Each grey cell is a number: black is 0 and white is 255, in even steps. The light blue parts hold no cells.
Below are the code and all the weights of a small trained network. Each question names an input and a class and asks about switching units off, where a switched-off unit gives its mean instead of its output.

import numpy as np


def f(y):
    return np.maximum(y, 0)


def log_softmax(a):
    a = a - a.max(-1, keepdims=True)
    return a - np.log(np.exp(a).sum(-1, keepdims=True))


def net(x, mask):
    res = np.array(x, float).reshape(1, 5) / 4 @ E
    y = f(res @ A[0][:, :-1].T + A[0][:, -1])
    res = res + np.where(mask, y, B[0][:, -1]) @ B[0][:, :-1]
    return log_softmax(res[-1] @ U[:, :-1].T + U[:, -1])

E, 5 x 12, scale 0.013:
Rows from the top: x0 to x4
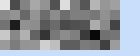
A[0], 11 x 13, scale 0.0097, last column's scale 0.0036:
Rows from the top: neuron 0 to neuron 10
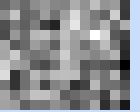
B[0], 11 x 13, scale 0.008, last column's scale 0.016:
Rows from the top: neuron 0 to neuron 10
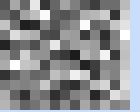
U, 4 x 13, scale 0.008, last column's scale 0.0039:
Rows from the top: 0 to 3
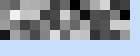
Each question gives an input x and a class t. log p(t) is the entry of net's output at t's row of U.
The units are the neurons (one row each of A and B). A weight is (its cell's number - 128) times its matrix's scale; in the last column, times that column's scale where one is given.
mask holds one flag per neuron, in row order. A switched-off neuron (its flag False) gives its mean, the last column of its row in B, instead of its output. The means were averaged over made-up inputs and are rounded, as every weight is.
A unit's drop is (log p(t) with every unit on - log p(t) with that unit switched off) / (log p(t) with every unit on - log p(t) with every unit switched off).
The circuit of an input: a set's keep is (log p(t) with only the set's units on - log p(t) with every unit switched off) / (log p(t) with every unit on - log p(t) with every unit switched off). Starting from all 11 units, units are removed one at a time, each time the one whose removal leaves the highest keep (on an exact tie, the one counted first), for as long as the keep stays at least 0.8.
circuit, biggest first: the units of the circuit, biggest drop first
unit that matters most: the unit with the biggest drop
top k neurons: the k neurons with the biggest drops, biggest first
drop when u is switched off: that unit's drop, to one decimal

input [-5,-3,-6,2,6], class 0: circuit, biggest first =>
neuron 1; neuron 7
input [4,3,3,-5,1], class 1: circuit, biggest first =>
neuron 3
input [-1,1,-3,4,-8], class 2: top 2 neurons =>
neuron 2; neuron 3
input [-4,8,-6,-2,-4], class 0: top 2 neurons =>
neuron 1; neuron 5
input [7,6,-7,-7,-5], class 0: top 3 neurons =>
neuron 5; neuron 1; neuron 6
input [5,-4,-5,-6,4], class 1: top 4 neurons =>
neuron 3; neuron 0; neuron 2; neuron 8
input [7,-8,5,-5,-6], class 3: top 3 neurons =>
neuron 4; neuron 7; neuron 9
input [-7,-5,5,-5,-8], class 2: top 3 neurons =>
neuron 2; neuron 7; neuron 4
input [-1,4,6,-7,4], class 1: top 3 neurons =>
neuron 3; neuron 1; neuron 5
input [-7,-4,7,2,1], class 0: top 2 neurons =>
neuron 7; neuron 4
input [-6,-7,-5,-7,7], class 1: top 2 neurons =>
neuron 3; neuron 2
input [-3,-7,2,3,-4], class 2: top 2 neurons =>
neuron 3; neuron 7
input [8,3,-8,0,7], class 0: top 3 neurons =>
neuron 5; neuron 1; neuron 2
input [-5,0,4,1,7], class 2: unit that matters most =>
neuron 9
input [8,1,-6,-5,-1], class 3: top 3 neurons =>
neuron 7; neuron 4; neuron 8
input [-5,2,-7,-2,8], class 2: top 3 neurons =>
neuron 9; neuron 8; neuron 6
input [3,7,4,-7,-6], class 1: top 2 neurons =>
neuron 3; neuron 0
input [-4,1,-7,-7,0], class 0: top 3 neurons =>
neuron 1; neuron 5; neuron 6
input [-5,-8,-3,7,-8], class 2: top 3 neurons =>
neuron 2; neuron 3; neuron 0
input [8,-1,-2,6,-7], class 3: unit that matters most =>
neuron 4
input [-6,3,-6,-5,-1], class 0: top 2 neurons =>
neuron 1; neuron 7
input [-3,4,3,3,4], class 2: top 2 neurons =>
neuron 3; neuron 1
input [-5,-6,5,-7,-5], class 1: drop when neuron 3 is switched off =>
0.6
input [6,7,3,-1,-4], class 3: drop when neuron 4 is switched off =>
0.4
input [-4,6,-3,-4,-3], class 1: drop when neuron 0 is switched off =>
0.2
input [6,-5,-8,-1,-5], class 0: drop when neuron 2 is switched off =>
0.0
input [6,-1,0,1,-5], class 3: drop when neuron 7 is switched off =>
0.3
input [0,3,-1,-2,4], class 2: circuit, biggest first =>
neuron 9
